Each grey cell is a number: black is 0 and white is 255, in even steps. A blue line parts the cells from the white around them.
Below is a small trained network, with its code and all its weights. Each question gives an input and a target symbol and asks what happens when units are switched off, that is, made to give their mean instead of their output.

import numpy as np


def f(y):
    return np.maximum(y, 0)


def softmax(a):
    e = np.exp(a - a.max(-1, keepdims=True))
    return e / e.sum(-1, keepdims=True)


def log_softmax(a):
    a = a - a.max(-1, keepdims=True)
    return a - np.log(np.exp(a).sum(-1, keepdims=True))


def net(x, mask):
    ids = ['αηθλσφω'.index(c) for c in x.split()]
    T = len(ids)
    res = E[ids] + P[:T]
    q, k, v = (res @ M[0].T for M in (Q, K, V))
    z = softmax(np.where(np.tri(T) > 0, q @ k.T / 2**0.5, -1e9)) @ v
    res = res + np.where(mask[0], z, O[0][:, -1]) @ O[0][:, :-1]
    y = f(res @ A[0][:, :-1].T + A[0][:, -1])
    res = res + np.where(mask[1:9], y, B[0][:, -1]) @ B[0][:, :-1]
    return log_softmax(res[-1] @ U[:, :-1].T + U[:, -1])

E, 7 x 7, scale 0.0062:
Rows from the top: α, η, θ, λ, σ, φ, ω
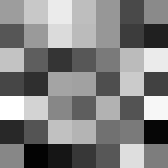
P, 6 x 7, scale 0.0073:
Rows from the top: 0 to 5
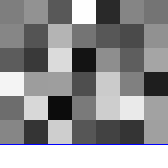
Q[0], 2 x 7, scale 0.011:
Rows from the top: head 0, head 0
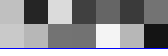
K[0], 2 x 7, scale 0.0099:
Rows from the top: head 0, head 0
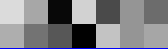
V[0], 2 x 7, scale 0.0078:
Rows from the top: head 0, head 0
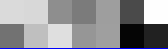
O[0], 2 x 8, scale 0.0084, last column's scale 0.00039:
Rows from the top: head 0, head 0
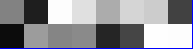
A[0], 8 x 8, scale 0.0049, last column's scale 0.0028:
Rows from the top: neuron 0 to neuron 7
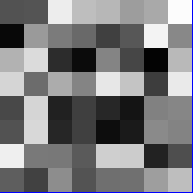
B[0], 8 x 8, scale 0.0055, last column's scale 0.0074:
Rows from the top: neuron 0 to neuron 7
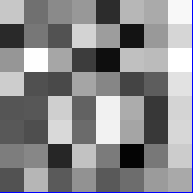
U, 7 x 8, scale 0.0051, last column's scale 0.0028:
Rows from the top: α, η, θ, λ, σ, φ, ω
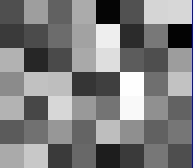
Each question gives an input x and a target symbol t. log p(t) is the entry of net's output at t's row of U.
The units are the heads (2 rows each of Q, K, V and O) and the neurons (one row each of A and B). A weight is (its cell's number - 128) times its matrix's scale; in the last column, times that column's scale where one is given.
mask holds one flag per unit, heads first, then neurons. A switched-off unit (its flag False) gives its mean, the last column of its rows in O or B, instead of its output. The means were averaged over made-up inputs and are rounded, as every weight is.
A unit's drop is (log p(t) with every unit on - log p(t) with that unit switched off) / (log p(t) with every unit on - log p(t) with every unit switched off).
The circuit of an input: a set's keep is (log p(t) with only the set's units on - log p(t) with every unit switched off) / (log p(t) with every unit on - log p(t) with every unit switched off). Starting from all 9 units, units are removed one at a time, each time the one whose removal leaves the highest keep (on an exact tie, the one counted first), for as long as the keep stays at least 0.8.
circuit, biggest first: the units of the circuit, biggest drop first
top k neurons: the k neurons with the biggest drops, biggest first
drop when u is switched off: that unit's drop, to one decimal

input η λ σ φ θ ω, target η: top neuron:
(neuron 1)
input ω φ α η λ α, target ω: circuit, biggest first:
(head 0; neuron 2; neuron 6)
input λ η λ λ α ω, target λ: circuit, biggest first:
(head 0; neuron 2; neuron 1; neuron 4)
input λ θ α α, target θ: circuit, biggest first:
(head 0; neuron 2; neuron 3)
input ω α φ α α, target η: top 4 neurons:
(neuron 1; neuron 5; neuron 4; neuron 0)
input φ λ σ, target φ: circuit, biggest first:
(head 0; neuron 5; neuron 4)
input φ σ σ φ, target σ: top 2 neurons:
(neuron 0; neuron 1)
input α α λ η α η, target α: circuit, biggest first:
(head 0; neuron 4)
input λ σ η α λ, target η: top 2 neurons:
(neuron 1; neuron 2)
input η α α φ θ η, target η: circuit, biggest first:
(head 0; neuron 1; neuron 2; neuron 5)
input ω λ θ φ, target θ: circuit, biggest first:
(head 0; neuron 3)
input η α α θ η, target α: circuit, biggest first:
(head 0; neuron 5)
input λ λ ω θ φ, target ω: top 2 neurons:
(neuron 2; neuron 6)
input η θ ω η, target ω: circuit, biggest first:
(neuron 2; head 0; neuron 6; neuron 5)
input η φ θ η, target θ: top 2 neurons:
(neuron 3; neuron 6)
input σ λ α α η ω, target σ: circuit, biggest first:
(head 0)
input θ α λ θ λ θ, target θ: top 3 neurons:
(neuron 2; neuron 3; neuron 6)
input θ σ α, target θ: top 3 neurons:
(neuron 3; neuron 2; neuron 6)
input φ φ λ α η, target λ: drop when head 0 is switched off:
0.8
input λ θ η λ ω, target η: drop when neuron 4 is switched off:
0.1
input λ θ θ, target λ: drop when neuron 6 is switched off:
0.0
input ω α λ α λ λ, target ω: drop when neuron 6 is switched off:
0.2
